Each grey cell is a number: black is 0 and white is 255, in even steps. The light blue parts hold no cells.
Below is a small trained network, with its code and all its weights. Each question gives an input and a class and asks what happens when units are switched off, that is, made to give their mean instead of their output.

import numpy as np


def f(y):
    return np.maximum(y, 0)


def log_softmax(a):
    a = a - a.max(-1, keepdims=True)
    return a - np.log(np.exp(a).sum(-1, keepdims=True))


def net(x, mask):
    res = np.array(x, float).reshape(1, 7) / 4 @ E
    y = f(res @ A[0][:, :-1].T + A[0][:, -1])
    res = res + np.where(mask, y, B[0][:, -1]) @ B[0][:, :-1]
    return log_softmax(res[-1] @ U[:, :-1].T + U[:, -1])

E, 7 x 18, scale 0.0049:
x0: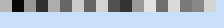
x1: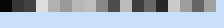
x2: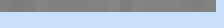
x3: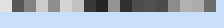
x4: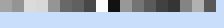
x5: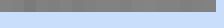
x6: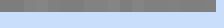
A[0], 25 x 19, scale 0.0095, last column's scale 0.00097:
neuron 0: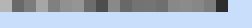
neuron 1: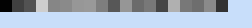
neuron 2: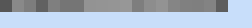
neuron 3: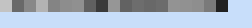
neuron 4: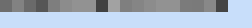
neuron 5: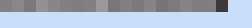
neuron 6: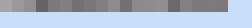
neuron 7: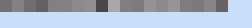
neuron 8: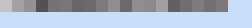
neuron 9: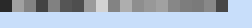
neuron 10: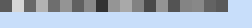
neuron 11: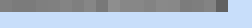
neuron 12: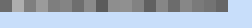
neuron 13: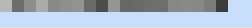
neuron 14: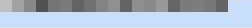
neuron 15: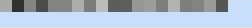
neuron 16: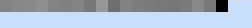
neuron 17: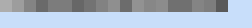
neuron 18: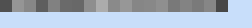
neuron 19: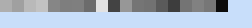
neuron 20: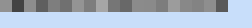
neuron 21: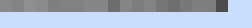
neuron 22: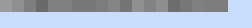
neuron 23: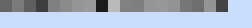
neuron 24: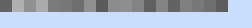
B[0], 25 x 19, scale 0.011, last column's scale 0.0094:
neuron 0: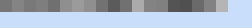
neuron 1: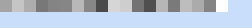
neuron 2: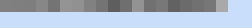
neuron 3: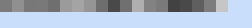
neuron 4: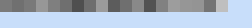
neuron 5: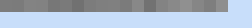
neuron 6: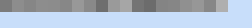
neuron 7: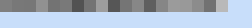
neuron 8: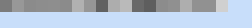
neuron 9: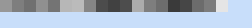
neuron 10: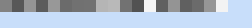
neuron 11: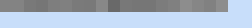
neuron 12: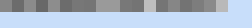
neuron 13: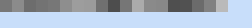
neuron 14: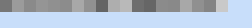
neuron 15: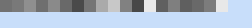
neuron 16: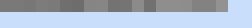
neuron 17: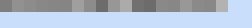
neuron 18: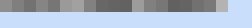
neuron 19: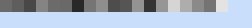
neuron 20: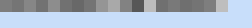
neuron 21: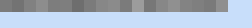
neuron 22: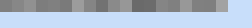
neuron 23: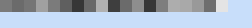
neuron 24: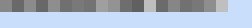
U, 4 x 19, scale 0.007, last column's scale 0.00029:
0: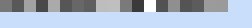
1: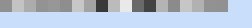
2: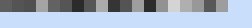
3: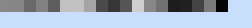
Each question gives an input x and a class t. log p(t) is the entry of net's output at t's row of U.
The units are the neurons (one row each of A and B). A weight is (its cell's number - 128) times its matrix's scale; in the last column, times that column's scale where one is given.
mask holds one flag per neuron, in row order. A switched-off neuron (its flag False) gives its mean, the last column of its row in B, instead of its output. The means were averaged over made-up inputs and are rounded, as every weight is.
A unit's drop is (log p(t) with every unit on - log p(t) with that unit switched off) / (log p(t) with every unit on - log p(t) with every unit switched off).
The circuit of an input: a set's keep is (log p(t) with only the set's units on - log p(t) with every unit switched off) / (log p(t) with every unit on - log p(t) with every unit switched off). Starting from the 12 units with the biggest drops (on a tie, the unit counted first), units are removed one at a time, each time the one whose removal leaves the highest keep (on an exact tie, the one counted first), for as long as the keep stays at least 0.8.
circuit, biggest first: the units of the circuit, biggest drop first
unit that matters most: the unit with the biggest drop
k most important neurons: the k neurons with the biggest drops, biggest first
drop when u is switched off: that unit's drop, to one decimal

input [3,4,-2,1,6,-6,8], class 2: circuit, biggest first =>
neuron 19
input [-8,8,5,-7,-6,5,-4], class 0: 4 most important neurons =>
neuron 10; neuron 24; neuron 12; neuron 8
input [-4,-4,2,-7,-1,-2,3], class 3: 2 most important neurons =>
neuron 9; neuron 1
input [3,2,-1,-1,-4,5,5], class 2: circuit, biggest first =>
neuron 10; neuron 23
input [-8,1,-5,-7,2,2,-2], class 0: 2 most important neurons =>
neuron 10; neuron 24
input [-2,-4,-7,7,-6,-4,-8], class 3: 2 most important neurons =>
neuron 3; neuron 19
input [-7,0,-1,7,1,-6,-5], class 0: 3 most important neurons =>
neuron 10; neuron 9; neuron 24
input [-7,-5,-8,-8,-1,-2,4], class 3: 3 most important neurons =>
neuron 9; neuron 15; neuron 18
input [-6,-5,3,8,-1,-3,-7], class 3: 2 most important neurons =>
neuron 3; neuron 13
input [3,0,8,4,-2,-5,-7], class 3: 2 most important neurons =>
neuron 10; neuron 3
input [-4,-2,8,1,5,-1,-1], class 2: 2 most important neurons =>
neuron 19; neuron 15
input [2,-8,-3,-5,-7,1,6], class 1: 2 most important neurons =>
neuron 8; neuron 14
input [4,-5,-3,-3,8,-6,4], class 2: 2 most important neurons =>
neuron 19; neuron 1
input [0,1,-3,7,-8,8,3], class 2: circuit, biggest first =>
neuron 23
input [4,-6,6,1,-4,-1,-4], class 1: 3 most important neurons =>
neuron 10; neuron 8; neuron 14
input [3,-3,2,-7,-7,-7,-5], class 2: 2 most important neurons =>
neuron 23; neuron 4
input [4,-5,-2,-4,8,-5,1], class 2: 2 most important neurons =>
neuron 19; neuron 1
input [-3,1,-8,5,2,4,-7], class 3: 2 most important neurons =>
neuron 15; neuron 3
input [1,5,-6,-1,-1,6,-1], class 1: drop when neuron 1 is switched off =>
0.1
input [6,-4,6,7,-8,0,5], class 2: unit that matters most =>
neuron 23
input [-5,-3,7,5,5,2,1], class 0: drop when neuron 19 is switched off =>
-0.1
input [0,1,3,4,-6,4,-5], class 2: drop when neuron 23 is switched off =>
0.2
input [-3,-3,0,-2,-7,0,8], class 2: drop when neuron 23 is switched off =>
0.1
